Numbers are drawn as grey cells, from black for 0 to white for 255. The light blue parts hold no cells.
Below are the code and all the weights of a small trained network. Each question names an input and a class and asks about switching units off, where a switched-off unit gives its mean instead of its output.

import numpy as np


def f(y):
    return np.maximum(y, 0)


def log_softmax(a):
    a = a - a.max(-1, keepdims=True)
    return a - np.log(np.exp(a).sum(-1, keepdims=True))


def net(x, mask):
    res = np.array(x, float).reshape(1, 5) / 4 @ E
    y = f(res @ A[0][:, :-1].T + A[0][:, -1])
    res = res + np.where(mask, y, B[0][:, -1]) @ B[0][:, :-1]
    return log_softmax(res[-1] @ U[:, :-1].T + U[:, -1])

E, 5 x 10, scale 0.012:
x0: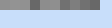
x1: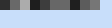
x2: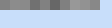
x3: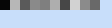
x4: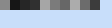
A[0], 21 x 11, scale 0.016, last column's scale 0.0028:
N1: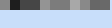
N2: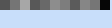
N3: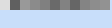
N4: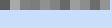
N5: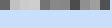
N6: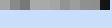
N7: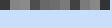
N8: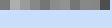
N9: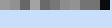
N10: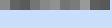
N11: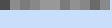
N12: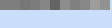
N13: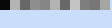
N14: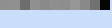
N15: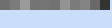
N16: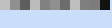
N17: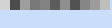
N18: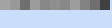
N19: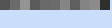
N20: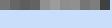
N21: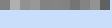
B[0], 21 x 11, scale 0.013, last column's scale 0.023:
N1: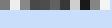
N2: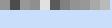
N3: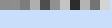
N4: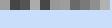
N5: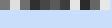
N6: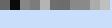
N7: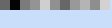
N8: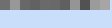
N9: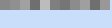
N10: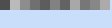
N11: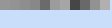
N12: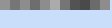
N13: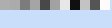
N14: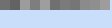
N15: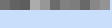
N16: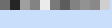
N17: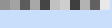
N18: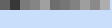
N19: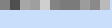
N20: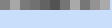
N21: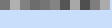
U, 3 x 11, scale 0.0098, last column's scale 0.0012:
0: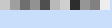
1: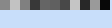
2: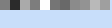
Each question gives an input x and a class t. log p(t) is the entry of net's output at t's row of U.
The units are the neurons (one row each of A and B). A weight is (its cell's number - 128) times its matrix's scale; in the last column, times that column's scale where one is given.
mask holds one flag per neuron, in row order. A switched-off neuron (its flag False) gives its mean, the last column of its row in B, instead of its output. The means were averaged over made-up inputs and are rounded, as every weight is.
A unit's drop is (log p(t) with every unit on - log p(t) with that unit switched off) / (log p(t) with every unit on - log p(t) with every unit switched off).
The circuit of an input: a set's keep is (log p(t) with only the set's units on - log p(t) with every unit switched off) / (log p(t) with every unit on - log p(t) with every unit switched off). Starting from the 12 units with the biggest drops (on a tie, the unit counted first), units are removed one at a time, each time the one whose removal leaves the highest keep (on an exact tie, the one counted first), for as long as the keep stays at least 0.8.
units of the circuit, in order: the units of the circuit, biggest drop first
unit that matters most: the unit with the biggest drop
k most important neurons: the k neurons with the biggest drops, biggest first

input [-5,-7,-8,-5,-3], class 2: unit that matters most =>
N16
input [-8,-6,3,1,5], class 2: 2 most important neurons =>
(N16 N5)
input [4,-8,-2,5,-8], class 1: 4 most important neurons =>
(N5 N21 N7 N8)
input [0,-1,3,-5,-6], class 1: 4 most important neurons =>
(N5 N13 N21 N8)
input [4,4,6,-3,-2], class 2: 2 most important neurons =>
(N13 N7)
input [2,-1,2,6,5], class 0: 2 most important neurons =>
(N13 N5)
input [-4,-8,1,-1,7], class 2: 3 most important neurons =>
(N16 N5 N6)
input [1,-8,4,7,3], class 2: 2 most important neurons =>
(N16 N6)
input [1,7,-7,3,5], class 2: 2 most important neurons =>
(N7 N5)
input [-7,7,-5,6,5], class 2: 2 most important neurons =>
(N7 N17)
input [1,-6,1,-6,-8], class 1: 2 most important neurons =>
(N5 N13)
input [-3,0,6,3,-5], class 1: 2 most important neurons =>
(N5 N17)
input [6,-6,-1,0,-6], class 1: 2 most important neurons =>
(N5 N7)
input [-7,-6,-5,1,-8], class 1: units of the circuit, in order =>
(N5)
